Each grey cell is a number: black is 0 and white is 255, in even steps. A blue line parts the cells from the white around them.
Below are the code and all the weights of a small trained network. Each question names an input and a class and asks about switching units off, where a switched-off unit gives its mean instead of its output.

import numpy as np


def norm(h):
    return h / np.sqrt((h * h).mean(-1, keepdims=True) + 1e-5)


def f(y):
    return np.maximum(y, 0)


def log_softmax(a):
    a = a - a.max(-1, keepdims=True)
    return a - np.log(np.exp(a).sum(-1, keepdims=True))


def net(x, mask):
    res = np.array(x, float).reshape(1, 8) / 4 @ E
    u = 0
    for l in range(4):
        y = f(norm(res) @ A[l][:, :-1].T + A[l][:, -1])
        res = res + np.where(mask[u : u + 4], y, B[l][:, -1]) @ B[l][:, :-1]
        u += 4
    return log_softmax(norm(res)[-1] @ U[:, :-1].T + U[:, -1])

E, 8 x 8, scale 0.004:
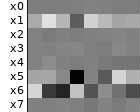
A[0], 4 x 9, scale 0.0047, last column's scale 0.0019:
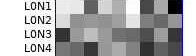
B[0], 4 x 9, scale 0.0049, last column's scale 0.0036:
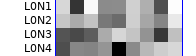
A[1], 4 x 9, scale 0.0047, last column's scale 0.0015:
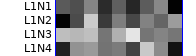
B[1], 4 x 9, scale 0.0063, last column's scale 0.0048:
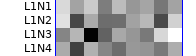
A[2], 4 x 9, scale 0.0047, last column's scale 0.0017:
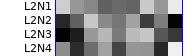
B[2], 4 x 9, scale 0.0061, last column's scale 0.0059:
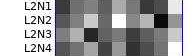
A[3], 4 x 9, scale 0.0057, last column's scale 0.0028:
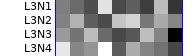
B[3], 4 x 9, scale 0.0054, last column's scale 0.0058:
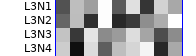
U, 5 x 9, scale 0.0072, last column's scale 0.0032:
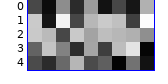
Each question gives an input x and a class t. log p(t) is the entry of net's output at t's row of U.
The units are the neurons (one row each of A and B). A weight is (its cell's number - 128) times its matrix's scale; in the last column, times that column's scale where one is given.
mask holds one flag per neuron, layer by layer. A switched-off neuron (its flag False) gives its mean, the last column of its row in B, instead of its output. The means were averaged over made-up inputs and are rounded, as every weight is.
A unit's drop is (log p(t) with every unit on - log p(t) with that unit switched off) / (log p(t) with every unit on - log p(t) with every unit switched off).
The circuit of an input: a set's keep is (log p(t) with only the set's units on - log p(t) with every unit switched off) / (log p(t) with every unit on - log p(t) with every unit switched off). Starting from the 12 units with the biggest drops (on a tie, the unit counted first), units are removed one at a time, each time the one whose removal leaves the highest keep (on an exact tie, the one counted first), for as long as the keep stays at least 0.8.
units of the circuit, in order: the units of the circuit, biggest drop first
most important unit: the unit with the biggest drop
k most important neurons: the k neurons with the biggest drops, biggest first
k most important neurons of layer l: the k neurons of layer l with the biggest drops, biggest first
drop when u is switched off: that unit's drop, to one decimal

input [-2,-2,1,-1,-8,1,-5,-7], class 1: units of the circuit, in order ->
(L1N2)
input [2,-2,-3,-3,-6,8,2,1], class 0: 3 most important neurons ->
(L2N1; L1N3; L0N4)
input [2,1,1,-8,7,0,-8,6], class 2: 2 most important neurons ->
(L2N4; L3N2)
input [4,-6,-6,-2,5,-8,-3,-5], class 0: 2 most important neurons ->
(L2N2; L1N3)
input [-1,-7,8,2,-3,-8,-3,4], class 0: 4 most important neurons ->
(L2N2; L1N3; L2N4; L3N2)
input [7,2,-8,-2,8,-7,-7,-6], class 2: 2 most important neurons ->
(L2N4; L2N1)
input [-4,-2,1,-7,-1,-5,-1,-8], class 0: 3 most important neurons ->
(L1N3; L2N2; L3N2)
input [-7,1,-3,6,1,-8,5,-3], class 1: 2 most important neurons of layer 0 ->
(L0N1; L0N2)
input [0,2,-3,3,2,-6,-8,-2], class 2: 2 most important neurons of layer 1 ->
(L1N2; L1N3)
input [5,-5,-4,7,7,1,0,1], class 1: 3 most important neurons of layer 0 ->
(L0N3; L0N2; L0N1)
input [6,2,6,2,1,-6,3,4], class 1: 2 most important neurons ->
(L3N4; L0N1)
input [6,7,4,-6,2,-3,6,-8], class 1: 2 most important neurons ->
(L0N1; L3N4)
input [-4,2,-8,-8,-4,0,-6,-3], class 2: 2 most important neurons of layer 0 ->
(L0N3; L0N4)
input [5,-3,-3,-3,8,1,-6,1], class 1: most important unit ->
L1N2
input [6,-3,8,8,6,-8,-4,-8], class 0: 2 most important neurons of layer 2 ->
(L2N2; L2N3)
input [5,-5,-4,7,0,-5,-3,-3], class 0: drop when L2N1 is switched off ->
0.0
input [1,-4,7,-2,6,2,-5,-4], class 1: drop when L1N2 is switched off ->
0.2
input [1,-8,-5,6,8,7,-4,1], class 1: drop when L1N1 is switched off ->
0.1
